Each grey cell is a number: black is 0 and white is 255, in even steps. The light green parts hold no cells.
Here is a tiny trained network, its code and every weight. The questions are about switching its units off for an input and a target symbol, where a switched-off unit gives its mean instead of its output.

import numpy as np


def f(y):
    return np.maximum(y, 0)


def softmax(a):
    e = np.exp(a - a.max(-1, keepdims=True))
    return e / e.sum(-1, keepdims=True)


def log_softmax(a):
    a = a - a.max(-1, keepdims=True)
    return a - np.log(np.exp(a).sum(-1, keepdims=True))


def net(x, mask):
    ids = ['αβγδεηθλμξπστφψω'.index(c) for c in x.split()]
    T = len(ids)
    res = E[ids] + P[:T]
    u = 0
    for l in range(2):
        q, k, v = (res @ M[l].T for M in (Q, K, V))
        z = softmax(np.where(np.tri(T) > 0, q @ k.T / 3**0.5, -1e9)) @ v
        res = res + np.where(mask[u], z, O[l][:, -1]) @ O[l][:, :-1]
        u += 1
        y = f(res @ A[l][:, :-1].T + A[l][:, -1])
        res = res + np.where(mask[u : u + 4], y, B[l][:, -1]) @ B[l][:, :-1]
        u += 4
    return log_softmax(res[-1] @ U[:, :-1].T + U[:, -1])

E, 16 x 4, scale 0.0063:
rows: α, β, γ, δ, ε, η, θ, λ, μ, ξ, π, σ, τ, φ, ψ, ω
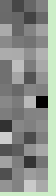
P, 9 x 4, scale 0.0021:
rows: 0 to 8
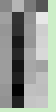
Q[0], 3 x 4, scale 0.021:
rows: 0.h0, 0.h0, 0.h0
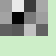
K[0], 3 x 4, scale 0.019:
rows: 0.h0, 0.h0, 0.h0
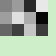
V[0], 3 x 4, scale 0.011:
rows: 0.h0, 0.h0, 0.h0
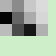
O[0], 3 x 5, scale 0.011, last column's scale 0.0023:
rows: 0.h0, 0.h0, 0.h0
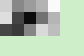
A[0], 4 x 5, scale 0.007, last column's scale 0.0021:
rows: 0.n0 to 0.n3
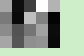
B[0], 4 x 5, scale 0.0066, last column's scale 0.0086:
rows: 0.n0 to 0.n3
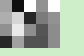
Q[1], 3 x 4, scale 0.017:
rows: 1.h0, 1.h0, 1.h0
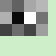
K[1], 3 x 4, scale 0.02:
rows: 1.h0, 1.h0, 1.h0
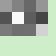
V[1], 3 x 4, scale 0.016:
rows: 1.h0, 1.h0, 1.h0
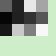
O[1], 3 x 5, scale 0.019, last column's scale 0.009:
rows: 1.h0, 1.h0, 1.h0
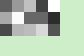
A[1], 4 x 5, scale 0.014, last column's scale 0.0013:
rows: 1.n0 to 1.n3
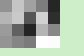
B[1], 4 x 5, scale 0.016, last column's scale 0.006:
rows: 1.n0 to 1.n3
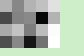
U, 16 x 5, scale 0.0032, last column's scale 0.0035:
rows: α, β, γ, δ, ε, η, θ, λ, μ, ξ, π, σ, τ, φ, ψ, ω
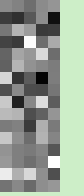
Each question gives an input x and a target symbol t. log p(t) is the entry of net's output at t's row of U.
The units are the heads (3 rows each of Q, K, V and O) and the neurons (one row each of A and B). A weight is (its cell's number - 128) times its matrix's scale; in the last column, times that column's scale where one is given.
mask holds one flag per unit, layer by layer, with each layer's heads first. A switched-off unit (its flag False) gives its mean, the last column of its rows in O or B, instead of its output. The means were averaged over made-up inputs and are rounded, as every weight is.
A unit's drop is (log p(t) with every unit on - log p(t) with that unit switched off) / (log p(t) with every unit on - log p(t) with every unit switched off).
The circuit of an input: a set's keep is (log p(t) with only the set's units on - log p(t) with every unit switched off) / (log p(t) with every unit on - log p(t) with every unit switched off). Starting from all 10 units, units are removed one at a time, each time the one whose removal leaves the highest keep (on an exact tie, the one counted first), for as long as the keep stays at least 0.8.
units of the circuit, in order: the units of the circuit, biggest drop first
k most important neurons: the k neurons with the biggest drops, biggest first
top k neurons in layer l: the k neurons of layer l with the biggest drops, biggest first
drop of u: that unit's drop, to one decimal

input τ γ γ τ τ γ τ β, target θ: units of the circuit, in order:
(0.h0, 1.h0)
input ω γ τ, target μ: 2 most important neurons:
(0.n0, 1.n2)
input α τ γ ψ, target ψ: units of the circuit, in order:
(1.h0, 0.h0, 1.n0)
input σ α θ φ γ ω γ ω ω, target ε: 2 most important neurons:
(0.n0, 1.n0)
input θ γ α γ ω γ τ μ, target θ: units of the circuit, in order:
(1.h0, 0.h0)
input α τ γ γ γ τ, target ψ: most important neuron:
(1.n0)
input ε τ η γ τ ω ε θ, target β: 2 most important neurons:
(0.n0, 1.n3)
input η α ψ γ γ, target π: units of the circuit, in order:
(0.n0, 1.h0, 1.n3, 0.h0)
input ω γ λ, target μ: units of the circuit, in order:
(0.n0, 0.h0, 1.h0)
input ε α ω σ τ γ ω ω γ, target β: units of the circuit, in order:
(0.n0, 1.h0, 0.h0, 1.n3)
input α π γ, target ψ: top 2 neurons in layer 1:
(1.n0, 1.n3)
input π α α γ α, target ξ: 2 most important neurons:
(1.n2, 0.n0)
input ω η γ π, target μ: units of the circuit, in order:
(0.h0, 0.n0, 1.h0)
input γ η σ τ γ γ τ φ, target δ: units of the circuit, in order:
(1.h0, 0.h0)
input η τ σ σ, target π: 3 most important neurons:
(0.n0, 1.n3, 1.n2)
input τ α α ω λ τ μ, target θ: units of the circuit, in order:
(1.h0)
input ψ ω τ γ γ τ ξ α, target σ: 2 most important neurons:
(0.n0, 1.n2)
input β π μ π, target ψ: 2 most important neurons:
(0.n0, 1.n0)
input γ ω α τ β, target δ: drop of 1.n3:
0.1
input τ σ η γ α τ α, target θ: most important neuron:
(0.n0)
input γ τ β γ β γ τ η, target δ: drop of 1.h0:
0.6
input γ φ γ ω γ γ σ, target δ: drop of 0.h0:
0.4
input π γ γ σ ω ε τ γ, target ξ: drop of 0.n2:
0.0
